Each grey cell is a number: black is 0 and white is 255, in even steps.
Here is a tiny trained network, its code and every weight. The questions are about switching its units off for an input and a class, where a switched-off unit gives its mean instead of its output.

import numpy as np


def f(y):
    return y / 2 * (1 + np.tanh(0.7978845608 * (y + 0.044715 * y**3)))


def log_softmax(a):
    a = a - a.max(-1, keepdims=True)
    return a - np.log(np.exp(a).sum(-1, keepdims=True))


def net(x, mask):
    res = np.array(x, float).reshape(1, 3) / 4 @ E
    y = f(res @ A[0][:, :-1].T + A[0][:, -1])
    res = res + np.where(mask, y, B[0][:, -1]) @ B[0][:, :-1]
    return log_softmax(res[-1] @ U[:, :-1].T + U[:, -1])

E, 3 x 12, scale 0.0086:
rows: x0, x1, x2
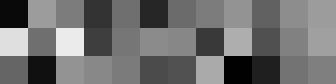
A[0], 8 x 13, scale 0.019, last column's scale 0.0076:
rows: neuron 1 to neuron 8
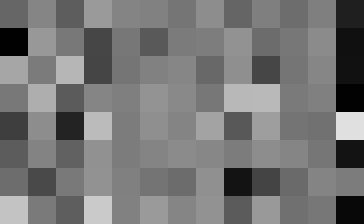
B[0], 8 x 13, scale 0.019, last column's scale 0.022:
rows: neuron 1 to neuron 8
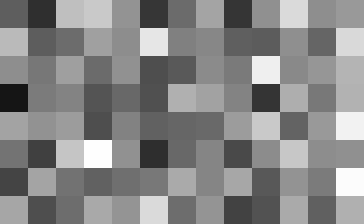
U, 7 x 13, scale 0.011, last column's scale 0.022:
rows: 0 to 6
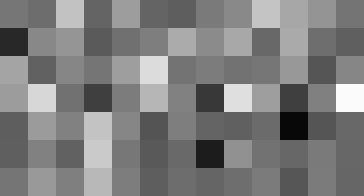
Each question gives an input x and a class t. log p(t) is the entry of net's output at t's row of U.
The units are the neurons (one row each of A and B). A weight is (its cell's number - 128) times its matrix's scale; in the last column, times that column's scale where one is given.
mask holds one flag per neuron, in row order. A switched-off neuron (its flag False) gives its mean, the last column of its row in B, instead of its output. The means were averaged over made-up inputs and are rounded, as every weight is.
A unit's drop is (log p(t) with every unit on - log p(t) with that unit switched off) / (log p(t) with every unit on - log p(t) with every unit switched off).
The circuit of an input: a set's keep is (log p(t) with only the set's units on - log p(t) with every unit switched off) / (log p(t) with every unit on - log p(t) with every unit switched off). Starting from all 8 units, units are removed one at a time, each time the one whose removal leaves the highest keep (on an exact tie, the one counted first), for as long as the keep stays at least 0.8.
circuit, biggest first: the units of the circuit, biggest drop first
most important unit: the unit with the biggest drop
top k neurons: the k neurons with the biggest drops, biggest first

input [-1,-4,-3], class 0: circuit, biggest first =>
[neuron 7; neuron 2]
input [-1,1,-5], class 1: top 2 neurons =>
[neuron 4; neuron 5]
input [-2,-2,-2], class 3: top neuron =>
[neuron 1]
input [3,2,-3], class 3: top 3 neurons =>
[neuron 8; neuron 1; neuron 7]
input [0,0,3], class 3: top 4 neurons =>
[neuron 4; neuron 1; neuron 6; neuron 8]
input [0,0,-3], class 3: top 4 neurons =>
[neuron 1; neuron 7; neuron 6; neuron 8]
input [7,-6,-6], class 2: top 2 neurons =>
[neuron 2; neuron 7]
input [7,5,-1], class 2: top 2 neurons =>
[neuron 2; neuron 5]
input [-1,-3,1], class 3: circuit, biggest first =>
[neuron 3; neuron 4; neuron 5]
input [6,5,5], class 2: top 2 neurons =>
[neuron 2; neuron 5]
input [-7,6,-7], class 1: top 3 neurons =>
[neuron 4; neuron 2; neuron 5]
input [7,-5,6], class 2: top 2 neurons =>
[neuron 2; neuron 4]
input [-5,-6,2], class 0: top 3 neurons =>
[neuron 5; neuron 2; neuron 1]
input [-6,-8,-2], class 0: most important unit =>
neuron 5
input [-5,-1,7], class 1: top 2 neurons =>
[neuron 7; neuron 2]
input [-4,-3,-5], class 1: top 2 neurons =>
[neuron 4; neuron 2]
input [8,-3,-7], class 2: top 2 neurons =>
[neuron 2; neuron 7]
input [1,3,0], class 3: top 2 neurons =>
[neuron 1; neuron 6]
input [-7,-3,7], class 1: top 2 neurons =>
[neuron 7; neuron 2]
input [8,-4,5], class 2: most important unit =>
neuron 2
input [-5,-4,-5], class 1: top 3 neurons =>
[neuron 4; neuron 2; neuron 3]
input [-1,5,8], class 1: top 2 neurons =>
[neuron 7; neuron 5]
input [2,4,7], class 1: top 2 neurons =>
[neuron 7; neuron 5]
